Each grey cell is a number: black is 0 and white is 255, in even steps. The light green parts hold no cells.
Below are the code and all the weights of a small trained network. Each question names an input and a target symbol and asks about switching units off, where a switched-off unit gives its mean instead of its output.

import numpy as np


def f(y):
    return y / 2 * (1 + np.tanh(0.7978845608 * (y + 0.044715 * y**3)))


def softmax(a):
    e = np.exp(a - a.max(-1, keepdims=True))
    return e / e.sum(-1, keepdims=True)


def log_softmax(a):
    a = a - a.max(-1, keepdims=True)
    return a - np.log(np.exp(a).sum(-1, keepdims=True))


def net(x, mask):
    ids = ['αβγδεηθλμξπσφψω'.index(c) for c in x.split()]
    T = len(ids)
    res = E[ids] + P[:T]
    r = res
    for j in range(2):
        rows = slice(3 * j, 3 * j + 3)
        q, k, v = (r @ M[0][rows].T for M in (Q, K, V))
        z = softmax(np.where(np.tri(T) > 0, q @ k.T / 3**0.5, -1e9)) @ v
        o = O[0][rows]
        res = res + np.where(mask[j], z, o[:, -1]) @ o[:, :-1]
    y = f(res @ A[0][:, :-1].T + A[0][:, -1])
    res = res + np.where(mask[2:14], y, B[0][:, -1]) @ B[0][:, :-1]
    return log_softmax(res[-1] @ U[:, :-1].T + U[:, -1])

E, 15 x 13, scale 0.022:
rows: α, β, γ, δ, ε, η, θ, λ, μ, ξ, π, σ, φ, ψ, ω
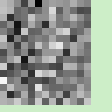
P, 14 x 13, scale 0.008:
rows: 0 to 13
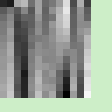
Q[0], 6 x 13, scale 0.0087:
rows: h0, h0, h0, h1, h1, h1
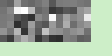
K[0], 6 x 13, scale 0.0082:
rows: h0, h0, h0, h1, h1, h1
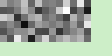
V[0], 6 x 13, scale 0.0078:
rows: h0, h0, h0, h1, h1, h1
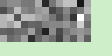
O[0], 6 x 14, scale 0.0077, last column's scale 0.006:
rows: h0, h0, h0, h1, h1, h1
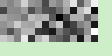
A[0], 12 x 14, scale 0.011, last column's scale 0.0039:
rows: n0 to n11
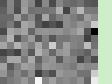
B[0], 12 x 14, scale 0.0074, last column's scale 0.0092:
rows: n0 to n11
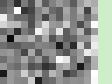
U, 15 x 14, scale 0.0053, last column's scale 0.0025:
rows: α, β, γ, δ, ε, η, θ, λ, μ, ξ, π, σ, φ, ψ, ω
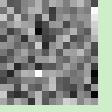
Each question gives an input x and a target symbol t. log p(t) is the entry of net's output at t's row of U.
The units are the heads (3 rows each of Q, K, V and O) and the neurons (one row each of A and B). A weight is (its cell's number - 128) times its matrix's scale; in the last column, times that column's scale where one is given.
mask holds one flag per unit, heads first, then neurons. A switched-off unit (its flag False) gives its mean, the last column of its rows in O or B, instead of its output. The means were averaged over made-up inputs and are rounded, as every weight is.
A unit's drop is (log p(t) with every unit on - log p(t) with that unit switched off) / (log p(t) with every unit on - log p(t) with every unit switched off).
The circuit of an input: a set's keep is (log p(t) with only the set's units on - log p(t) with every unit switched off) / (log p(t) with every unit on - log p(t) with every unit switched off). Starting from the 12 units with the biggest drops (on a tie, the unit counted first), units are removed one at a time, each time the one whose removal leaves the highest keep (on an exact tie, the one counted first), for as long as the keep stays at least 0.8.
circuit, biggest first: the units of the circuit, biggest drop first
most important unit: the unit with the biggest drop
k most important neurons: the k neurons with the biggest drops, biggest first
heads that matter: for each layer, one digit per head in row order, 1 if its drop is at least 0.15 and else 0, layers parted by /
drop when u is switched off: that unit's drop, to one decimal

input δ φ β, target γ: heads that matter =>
10
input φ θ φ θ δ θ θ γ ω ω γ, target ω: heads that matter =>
11
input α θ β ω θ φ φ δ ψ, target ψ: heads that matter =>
11
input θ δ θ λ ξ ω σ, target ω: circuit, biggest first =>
(h0 n11)
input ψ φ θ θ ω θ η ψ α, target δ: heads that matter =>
01
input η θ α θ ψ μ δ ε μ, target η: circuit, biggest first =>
(h0 n8)
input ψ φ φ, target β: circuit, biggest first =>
(h1 h0 n11 n4)
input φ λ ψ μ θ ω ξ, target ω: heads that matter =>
10
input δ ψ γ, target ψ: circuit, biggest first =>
(h0 h1 n0)
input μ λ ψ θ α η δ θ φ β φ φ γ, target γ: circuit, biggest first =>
(h0 n3 h1)
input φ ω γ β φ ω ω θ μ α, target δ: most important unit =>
n10
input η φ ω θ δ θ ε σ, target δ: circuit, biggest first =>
(n10 h1)
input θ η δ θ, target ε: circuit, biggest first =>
(h0 n3 h1)
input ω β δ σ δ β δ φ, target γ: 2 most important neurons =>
(n3 n5)
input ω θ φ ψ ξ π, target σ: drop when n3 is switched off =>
0.1
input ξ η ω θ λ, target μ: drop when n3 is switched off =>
0.1
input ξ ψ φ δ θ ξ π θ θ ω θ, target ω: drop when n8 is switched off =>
-0.1
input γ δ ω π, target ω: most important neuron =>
(n3)
